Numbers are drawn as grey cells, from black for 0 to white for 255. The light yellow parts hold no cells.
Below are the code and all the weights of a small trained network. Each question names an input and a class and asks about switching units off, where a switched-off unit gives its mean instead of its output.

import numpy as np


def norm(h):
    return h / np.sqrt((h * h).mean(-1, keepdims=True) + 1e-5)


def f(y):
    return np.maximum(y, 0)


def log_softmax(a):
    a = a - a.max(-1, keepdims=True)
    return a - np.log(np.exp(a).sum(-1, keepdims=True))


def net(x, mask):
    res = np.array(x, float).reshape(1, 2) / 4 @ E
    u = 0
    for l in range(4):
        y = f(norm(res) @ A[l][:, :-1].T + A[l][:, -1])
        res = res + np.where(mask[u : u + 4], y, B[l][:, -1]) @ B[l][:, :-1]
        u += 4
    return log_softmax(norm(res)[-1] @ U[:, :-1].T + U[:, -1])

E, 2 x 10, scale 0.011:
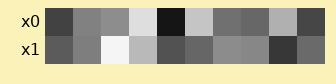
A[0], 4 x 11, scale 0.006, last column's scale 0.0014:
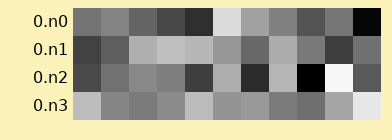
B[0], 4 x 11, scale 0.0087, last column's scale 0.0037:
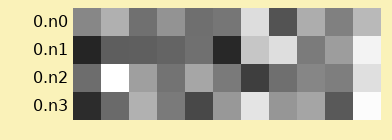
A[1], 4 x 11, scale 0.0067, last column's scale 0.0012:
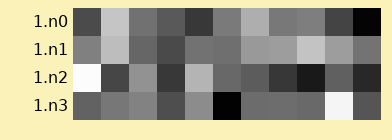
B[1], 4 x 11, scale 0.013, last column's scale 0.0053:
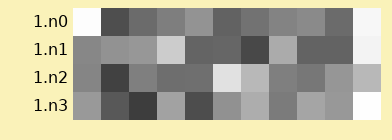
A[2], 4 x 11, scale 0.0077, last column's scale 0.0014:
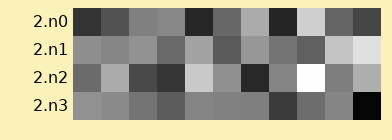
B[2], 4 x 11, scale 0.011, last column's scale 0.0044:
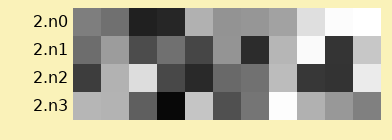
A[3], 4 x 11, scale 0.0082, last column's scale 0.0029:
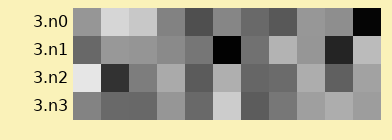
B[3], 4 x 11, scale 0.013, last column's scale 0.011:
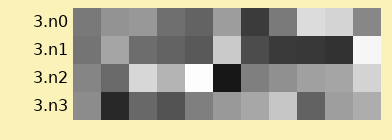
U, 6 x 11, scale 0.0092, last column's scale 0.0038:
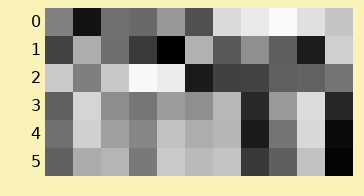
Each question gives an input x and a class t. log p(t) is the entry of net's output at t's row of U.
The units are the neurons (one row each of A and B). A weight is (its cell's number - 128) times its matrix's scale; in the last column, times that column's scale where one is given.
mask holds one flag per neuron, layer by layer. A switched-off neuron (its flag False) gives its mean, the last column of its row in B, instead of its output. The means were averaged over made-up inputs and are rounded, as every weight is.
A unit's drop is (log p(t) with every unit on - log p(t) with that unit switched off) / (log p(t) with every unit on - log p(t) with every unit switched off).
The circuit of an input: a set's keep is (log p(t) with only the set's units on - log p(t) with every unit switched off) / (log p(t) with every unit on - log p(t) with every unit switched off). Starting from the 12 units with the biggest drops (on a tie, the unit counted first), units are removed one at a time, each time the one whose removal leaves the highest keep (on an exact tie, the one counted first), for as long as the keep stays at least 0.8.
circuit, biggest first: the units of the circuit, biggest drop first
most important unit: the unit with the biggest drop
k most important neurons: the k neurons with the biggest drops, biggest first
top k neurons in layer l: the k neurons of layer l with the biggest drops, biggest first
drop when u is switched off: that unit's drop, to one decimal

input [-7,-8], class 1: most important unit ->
2.n2
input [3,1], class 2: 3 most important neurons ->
[1.n0 1.n3 0.n3]
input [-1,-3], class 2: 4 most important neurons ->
[1.n1 0.n3 2.n2 3.n2]
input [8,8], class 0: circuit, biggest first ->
[2.n0 3.n1]
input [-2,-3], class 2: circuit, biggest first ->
[1.n1 2.n0]
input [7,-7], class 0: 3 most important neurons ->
[2.n0 0.n2 3.n1]
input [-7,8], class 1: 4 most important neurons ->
[0.n2 1.n0 2.n0 2.n1]
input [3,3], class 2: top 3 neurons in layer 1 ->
[1.n0 1.n3 1.n2]
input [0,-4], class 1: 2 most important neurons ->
[1.n3 1.n2]
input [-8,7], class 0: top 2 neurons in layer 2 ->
[2.n2 2.n1]
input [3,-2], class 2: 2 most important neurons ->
[1.n0 1.n3]
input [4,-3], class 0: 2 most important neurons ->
[0.n2 2.n0]
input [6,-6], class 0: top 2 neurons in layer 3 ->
[3.n1 3.n3]
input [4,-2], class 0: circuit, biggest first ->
[3.n1]
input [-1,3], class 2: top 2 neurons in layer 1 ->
[1.n3 1.n2]
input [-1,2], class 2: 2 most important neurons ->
[0.n2 1.n3]
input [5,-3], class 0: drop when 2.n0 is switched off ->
0.1
